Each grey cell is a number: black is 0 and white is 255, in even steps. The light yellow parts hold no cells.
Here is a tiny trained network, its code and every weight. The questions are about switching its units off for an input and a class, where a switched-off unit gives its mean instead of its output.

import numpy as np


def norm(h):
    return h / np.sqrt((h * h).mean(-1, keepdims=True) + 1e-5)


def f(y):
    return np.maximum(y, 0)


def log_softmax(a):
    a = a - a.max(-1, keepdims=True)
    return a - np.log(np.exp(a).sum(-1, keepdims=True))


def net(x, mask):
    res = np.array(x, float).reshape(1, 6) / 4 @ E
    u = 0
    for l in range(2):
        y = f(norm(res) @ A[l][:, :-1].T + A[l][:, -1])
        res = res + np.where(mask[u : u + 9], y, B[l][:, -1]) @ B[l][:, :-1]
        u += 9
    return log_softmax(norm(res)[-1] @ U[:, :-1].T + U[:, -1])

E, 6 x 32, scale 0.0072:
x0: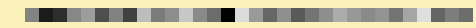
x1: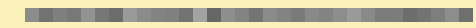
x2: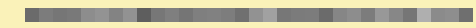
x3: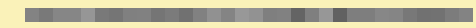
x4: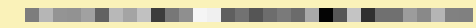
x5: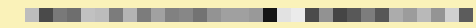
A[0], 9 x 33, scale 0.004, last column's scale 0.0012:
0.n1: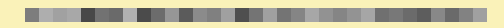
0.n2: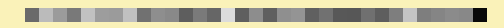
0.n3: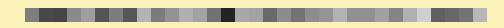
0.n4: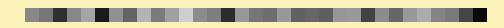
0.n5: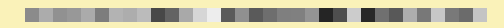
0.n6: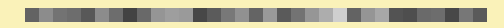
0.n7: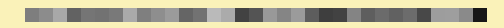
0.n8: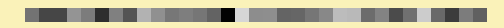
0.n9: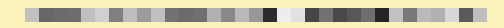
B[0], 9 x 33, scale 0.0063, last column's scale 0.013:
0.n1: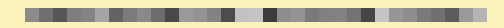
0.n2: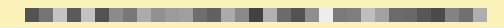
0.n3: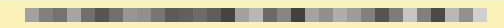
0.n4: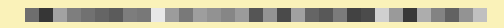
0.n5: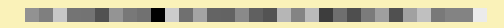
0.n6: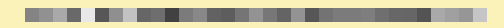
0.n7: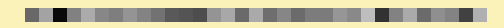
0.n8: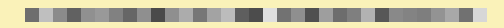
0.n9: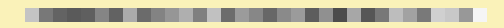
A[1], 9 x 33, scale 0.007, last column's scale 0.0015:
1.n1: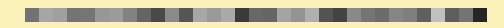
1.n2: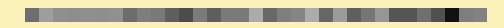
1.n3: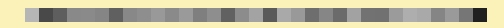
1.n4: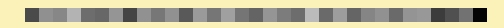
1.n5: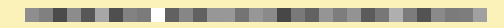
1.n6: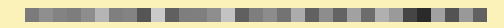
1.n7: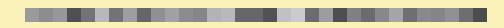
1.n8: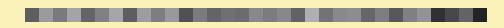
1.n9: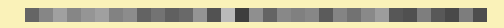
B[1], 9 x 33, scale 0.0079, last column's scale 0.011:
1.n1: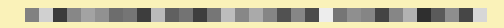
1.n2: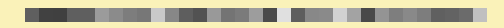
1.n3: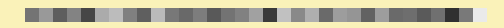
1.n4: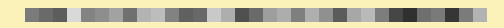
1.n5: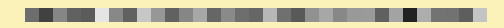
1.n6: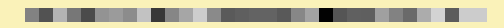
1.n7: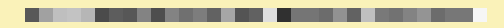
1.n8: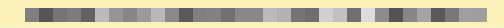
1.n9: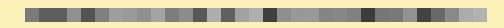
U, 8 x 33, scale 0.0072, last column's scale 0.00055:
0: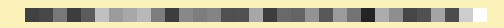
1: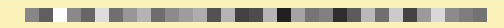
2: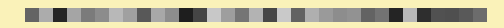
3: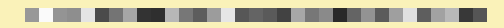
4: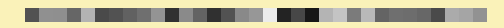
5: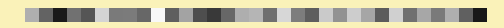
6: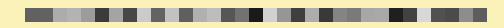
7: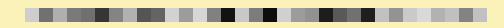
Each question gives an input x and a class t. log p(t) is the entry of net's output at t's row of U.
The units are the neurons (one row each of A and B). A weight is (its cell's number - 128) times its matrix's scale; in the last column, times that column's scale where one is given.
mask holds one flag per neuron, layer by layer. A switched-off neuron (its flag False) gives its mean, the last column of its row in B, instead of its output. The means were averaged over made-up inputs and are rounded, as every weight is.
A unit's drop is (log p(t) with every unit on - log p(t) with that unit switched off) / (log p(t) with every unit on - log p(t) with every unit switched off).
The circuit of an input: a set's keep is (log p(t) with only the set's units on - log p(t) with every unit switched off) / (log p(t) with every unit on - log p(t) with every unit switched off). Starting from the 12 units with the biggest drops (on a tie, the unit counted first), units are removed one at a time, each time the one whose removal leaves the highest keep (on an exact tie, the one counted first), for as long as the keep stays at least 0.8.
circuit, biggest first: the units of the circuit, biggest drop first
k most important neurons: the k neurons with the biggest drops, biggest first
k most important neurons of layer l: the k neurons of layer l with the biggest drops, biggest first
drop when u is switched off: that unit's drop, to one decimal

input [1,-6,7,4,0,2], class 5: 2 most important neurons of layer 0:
(0.n5 0.n9)
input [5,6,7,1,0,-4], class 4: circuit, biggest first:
(0.n5)
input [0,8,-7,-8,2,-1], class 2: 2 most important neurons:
(0.n9 1.n1)
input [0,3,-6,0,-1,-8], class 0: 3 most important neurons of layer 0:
(0.n3 0.n5 0.n6)
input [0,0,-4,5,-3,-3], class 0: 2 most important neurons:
(0.n3 0.n9)
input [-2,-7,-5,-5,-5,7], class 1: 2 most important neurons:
(1.n7 0.n5)
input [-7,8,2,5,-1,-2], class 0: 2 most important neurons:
(0.n5 0.n9)
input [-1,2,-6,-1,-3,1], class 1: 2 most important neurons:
(0.n5 0.n3)
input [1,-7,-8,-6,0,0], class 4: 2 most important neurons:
(0.n5 0.n9)
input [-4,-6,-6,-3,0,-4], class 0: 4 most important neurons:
(0.n5 1.n6 0.n1 0.n3)
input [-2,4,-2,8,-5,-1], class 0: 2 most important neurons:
(0.n9 0.n5)
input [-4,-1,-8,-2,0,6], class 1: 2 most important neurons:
(0.n5 1.n5)
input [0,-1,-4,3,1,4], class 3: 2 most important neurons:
(1.n7 0.n3)
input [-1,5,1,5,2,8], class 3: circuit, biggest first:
(1.n7)
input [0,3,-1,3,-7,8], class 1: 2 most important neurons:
(1.n7 0.n3)
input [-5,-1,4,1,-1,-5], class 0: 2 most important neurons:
(0.n5 1.n6)
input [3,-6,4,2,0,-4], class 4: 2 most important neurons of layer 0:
(0.n5 0.n6)
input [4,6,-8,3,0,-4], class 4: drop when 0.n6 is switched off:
0.1
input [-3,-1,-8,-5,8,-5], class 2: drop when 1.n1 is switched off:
0.1
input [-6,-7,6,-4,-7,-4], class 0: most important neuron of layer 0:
(0.n9)
